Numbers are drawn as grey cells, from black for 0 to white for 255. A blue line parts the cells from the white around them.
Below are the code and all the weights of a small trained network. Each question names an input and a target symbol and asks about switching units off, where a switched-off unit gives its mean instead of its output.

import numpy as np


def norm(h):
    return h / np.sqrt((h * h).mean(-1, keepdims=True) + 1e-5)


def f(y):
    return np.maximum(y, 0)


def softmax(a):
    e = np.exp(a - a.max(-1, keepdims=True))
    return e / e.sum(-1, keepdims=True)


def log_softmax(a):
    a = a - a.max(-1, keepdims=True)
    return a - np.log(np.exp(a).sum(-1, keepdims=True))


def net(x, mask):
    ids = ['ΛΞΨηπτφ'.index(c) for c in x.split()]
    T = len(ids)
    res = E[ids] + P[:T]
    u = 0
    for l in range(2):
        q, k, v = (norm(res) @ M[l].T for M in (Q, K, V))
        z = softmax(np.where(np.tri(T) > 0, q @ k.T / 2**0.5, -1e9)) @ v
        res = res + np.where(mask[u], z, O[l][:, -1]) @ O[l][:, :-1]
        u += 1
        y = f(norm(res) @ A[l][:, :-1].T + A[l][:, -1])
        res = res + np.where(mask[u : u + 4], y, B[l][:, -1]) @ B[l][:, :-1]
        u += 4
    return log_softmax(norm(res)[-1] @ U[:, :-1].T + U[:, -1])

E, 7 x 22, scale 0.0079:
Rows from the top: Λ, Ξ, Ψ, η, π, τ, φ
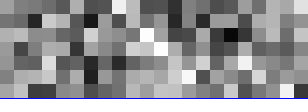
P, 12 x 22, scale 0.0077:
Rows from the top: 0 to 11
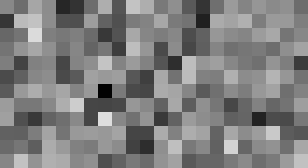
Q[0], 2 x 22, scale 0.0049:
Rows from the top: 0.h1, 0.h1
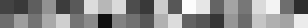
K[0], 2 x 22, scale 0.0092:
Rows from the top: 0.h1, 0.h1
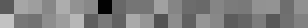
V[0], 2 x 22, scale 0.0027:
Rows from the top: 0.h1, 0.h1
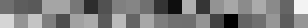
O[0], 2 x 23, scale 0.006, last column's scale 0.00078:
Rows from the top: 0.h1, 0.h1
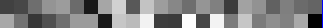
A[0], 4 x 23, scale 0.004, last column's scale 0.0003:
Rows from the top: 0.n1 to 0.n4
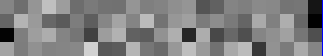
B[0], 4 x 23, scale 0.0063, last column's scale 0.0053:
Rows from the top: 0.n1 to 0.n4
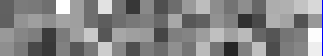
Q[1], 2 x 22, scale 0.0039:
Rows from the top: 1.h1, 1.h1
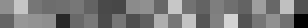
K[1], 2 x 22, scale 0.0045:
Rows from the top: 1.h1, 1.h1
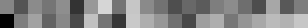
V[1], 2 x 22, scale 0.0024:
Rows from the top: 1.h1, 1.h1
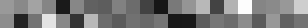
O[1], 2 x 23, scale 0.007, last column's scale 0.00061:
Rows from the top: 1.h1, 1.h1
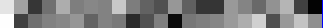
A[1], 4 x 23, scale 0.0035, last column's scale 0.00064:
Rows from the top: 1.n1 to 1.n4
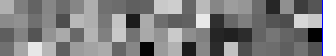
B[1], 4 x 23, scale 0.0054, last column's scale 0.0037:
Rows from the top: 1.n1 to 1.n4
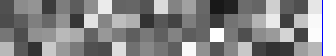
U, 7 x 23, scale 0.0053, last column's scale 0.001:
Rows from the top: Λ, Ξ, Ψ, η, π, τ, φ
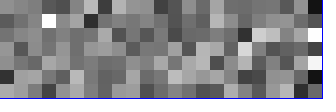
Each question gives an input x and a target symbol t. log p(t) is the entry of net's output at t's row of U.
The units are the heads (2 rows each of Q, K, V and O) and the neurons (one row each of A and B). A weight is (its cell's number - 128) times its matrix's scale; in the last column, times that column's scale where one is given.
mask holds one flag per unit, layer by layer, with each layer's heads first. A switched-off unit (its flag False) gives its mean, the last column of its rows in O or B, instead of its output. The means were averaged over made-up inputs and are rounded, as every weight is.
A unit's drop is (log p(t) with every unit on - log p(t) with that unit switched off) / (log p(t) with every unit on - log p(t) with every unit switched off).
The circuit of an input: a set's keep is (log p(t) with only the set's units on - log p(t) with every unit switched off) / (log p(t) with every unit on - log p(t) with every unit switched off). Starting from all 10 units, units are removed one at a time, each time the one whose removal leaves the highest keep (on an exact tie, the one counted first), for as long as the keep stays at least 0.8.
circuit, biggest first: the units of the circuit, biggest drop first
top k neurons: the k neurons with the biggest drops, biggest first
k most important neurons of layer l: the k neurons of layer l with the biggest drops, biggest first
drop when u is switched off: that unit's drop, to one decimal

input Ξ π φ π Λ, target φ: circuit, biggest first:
(1.h1)
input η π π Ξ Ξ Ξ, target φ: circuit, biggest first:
(1.h1; 0.n3; 0.h1)
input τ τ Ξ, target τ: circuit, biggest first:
(1.h1; 0.h1; 0.n3)
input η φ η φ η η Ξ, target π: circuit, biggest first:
(0.h1; 1.n4)
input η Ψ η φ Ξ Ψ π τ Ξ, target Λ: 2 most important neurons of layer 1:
(1.n3; 1.n1)
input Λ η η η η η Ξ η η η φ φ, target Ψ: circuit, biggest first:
(0.n3; 1.h1)
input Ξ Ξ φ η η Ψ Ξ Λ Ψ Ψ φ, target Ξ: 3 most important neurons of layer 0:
(0.n3; 0.n2; 0.n4)
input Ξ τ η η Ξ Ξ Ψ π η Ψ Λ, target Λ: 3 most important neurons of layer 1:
(1.n2; 1.n1; 1.n3)
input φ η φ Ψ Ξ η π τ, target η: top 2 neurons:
(0.n3; 1.n3)
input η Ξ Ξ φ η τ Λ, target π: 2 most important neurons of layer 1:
(1.n4; 1.n3)
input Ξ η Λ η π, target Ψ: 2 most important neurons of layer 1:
(1.n4; 1.n1)
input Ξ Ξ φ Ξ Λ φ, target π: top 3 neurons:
(1.n4; 1.n3; 0.n4)
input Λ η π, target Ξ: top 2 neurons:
(0.n4; 0.n3)
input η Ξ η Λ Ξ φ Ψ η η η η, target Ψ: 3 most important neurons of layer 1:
(1.n2; 1.n3; 1.n4)
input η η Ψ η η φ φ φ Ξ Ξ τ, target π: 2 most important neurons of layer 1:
(1.n4; 1.n3)
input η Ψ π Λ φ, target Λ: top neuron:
(0.n1)
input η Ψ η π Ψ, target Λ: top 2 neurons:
(0.n1; 1.n1)
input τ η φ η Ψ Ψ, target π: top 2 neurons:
(1.n4; 0.n4)
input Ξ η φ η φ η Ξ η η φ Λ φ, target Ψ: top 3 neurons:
(0.n3; 0.n4; 1.n1)
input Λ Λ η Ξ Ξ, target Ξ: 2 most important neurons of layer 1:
(1.n2; 1.n1)
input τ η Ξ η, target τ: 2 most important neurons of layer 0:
(0.n3; 0.n1)
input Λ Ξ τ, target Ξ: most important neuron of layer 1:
(1.n1)
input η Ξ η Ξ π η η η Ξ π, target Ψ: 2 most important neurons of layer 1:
(1.n2; 1.n4)
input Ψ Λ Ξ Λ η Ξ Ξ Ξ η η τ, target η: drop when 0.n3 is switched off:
0.9
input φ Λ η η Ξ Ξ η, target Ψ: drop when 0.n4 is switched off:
0.3
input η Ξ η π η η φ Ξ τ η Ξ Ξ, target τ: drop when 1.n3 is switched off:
0.0
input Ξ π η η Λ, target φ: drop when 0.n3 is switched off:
0.6
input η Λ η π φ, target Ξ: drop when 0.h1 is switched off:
0.4
